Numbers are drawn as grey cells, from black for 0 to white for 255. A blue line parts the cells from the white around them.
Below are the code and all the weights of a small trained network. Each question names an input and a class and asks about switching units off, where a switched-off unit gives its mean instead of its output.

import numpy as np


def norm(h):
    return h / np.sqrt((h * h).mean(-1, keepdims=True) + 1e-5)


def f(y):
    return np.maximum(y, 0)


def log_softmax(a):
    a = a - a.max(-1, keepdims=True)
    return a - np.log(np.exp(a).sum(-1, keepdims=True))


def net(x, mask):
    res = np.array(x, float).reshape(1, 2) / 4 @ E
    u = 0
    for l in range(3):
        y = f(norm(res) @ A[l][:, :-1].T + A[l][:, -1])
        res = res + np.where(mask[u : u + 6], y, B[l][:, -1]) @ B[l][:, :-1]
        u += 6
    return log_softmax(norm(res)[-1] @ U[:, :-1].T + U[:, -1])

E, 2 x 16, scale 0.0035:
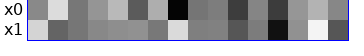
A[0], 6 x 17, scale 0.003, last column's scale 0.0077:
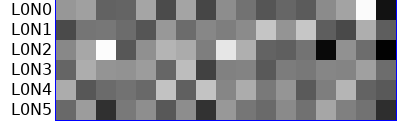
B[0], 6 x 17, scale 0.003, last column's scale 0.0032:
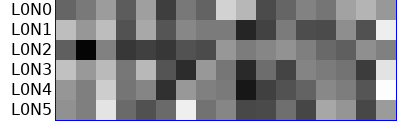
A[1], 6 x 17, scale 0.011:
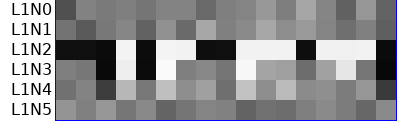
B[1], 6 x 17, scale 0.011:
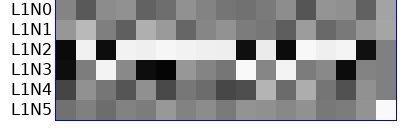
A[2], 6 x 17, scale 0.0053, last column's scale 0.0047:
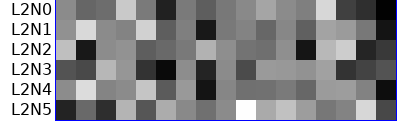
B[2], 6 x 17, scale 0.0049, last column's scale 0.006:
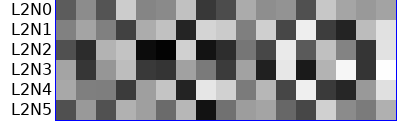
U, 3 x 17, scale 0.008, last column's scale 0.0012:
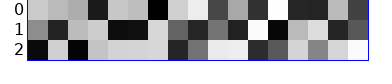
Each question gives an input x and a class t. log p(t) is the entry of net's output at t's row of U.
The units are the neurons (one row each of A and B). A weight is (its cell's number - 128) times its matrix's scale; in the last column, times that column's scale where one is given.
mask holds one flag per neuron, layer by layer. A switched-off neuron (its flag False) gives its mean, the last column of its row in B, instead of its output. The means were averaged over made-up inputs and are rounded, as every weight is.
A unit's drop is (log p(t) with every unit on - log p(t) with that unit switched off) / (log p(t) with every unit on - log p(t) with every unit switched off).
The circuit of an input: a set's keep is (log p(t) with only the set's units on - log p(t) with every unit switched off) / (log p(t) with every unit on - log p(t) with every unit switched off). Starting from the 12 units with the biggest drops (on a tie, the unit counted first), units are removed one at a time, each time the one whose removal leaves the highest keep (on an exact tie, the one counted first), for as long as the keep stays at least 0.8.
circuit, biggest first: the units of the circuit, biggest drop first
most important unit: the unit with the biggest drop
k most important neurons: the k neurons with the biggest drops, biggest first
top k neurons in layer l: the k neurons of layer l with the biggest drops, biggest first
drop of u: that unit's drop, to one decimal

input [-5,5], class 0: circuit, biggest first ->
[L2N3]
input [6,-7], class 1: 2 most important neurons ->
[L2N3; L1N1]
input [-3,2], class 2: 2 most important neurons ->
[L1N5; L0N4]
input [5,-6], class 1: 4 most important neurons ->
[L2N3; L1N1; L1N0; L0N1]
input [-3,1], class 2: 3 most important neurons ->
[L1N5; L0N4; L2N5]
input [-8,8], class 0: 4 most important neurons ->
[L1N1; L1N0; L2N3; L0N1]
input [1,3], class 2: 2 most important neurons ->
[L1N5; L1N0]
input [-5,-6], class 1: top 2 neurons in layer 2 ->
[L2N1; L2N4]
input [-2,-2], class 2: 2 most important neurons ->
[L0N1; L2N5]
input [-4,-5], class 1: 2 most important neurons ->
[L1N0; L0N1]
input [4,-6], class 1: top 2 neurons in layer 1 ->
[L1N1; L1N0]
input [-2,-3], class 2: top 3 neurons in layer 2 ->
[L2N3; L2N5; L2N2]
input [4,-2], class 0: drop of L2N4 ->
0.0
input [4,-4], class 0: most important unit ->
L0N3
